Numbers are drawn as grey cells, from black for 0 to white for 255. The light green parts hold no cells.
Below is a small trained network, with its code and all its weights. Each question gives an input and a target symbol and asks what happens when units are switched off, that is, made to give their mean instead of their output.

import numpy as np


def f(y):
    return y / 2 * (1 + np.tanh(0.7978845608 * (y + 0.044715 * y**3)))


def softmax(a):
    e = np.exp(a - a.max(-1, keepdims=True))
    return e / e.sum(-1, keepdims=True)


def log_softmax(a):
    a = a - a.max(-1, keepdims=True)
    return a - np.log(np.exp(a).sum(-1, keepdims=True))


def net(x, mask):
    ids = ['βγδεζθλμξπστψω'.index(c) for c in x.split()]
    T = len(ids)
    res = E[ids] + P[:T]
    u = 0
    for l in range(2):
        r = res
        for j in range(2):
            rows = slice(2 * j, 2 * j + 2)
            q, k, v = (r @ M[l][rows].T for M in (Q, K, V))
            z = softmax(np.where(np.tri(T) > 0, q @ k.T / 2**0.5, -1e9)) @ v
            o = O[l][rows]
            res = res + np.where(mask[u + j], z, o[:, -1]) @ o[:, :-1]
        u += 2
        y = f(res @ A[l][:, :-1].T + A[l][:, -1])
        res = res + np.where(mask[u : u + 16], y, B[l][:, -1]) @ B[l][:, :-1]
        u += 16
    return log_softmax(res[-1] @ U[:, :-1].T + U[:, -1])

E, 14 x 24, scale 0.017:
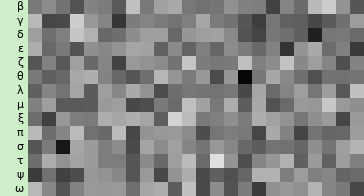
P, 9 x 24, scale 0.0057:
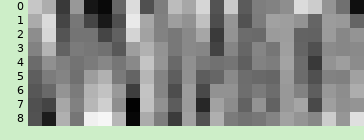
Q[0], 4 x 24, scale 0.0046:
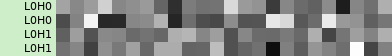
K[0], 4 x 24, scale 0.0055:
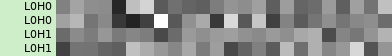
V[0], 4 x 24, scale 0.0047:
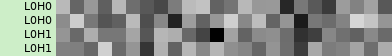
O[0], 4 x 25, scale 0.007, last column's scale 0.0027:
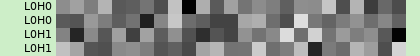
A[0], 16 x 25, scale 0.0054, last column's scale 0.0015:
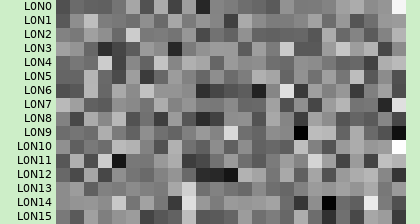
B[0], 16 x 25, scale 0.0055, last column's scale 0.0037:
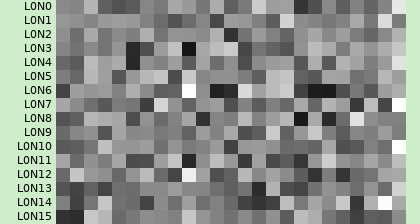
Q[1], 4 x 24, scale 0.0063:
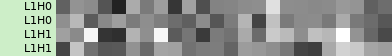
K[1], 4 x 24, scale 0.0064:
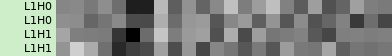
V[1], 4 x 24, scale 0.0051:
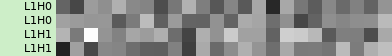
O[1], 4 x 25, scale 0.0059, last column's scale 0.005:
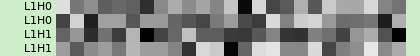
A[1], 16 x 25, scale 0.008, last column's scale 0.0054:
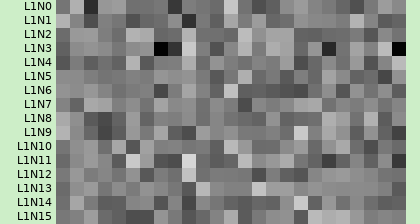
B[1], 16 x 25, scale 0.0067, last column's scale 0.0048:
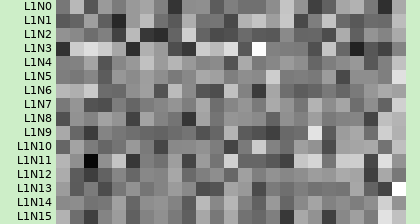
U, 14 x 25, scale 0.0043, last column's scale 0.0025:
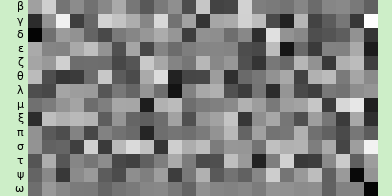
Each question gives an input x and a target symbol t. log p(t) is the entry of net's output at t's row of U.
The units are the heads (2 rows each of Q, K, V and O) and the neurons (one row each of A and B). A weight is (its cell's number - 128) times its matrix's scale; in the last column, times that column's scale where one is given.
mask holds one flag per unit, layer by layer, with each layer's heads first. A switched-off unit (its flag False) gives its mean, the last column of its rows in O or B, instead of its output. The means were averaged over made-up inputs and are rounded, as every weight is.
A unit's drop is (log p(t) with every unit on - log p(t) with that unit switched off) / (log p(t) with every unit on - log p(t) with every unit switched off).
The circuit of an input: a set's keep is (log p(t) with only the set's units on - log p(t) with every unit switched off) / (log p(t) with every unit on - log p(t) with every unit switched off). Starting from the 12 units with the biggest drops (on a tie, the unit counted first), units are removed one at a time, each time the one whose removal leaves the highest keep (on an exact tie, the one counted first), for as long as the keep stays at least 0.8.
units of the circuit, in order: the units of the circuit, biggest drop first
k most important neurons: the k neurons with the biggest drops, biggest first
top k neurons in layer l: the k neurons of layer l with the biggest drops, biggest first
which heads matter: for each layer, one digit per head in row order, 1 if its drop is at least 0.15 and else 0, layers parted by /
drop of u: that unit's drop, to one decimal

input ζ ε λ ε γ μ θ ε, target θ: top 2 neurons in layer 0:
L0N6; L0N12
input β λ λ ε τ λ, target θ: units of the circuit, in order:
L0H0; L0N6; L1N11; L1N2
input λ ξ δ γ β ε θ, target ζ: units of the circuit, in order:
L1H0; L1N6; L1H1
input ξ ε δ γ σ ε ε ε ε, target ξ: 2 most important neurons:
L1N3; L1N11
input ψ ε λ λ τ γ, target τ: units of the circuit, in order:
L1H1; L0N1
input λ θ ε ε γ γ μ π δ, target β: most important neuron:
L1N0
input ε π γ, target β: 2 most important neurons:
L1N0; L1N6
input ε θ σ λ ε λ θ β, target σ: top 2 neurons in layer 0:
L0N3; L0N6
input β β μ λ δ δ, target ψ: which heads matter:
00 / 11
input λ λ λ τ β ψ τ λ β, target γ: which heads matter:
10 / 10
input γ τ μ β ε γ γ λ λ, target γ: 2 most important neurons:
L0N11; L0N12
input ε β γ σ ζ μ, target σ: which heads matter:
01 / 10
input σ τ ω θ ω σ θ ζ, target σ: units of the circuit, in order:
L0N11; L0H0; L1N15
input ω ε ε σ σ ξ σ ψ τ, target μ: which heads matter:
10 / 00
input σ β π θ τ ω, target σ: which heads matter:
00 / 00
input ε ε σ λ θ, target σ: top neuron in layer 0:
L0N0
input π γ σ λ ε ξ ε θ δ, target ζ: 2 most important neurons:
L1N6; L0N2
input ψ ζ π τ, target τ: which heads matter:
00 / 01
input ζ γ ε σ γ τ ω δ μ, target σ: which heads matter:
00 / 10
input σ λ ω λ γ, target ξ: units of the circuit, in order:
L1H1; L1N10; L0N13; L1N0
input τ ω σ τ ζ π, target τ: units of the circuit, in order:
L1H1; L0N7; L0N1
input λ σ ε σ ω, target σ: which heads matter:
11 / 00
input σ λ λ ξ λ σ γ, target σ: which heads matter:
00 / 01
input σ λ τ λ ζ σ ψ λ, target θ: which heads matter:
10 / 10
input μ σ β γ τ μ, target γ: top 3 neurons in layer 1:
L1N4; L1N9; L1N15
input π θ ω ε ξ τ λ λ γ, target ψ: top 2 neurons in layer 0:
L0N15; L0N10
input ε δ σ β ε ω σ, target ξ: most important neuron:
L1N10
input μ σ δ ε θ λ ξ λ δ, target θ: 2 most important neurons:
L0N14; L1N12
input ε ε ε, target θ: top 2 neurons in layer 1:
L1N2; L1N11
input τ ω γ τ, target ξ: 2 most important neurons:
L1N3; L0N7
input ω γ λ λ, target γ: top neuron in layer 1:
L1N4
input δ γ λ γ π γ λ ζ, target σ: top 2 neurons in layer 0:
L0N11; L0N6
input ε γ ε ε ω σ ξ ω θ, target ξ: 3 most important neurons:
L1N10; L1N0; L0N13
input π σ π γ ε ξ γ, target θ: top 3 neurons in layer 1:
L1N12; L1N4; L1N6
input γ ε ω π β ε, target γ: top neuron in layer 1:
L1N5
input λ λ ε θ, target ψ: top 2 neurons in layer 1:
L1N0; L1N7
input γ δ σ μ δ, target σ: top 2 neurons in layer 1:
L1N7; L1N2
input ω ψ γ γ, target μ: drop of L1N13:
0.1
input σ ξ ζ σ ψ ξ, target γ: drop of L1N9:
0.3
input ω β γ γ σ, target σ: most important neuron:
L1N2
